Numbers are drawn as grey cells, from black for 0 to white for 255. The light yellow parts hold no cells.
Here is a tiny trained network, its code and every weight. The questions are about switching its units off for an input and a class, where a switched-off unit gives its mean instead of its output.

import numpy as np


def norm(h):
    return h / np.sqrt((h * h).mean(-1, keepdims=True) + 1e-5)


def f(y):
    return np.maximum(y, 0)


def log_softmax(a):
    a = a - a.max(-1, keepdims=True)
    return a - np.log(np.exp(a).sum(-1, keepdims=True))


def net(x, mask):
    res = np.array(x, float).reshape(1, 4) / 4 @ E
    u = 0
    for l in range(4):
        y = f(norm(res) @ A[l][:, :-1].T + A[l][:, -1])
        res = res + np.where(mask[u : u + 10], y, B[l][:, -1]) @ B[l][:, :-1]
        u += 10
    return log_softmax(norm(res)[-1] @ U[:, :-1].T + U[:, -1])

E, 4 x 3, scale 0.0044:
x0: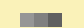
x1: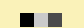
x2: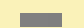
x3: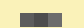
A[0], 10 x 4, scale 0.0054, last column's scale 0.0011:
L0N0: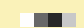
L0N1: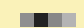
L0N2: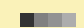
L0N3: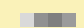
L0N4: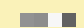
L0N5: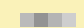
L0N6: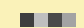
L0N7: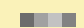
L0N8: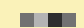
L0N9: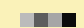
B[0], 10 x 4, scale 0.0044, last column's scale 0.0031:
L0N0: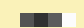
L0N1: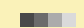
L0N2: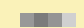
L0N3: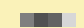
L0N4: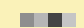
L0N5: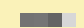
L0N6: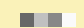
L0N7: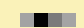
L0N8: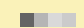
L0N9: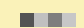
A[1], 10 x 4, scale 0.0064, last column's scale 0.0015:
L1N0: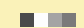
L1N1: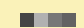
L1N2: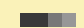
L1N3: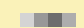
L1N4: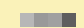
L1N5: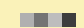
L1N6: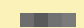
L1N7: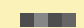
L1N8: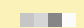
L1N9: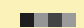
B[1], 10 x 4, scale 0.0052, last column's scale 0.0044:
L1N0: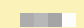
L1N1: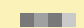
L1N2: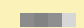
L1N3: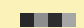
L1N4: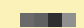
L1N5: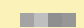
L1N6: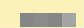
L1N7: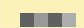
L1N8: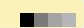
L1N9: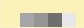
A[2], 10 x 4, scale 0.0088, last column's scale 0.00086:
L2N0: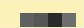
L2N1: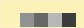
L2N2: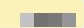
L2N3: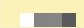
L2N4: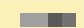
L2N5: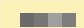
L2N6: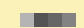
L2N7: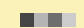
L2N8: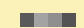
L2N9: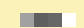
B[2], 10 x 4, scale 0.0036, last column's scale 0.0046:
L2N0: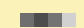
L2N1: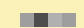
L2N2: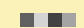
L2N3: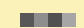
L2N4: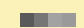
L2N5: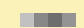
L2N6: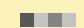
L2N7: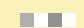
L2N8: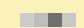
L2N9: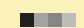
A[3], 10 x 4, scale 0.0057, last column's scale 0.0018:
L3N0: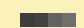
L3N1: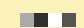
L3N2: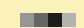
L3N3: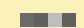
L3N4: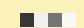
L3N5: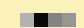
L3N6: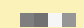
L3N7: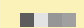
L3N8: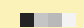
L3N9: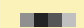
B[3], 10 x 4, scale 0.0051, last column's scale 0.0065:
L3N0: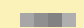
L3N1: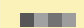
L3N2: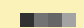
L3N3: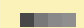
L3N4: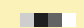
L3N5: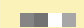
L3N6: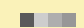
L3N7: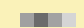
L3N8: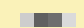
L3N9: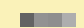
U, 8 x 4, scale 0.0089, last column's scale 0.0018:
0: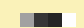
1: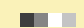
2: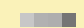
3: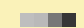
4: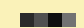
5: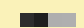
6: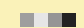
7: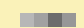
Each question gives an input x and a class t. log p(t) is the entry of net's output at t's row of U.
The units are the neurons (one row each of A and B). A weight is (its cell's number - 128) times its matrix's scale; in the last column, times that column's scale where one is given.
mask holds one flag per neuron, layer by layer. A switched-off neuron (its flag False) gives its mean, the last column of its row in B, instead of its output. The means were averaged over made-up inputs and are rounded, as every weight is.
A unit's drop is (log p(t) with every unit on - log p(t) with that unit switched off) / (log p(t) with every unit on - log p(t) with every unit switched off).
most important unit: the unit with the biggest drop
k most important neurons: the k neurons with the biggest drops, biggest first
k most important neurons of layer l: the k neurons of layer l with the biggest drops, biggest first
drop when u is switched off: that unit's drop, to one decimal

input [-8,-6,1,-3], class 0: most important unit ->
L0N4
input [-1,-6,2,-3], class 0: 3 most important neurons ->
(L2N6 L1N5 L2N9)
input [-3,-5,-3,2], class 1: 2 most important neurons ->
(L0N1 L1N9)
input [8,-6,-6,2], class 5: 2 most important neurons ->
(L0N0 L3N5)
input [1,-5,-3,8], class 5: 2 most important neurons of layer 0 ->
(L0N0 L0N8)
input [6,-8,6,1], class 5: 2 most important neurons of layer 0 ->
(L0N0 L0N1)
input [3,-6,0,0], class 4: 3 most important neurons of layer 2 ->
(L2N2 L2N3 L2N6)
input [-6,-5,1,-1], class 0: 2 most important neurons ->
(L0N4 L1N8)
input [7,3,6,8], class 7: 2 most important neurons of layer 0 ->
(L0N0 L0N8)
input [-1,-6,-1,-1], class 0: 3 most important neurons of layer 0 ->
(L0N9 L0N7 L0N1)
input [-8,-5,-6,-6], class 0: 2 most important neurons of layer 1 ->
(L1N4 L1N5)
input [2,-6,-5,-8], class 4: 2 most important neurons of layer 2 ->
(L2N7 L2N0)
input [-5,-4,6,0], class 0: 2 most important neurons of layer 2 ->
(L2N2 L2N3)
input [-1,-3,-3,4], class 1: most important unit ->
L3N4
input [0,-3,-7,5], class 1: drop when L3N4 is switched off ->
0.2
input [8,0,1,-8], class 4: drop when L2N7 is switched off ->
-0.1
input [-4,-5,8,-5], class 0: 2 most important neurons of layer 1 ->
(L1N5 L1N7)
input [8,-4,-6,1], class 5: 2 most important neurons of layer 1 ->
(L1N0 L1N9)
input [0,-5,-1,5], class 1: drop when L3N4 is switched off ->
0.2
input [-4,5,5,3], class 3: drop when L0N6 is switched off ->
0.0
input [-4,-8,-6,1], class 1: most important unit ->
L2N7
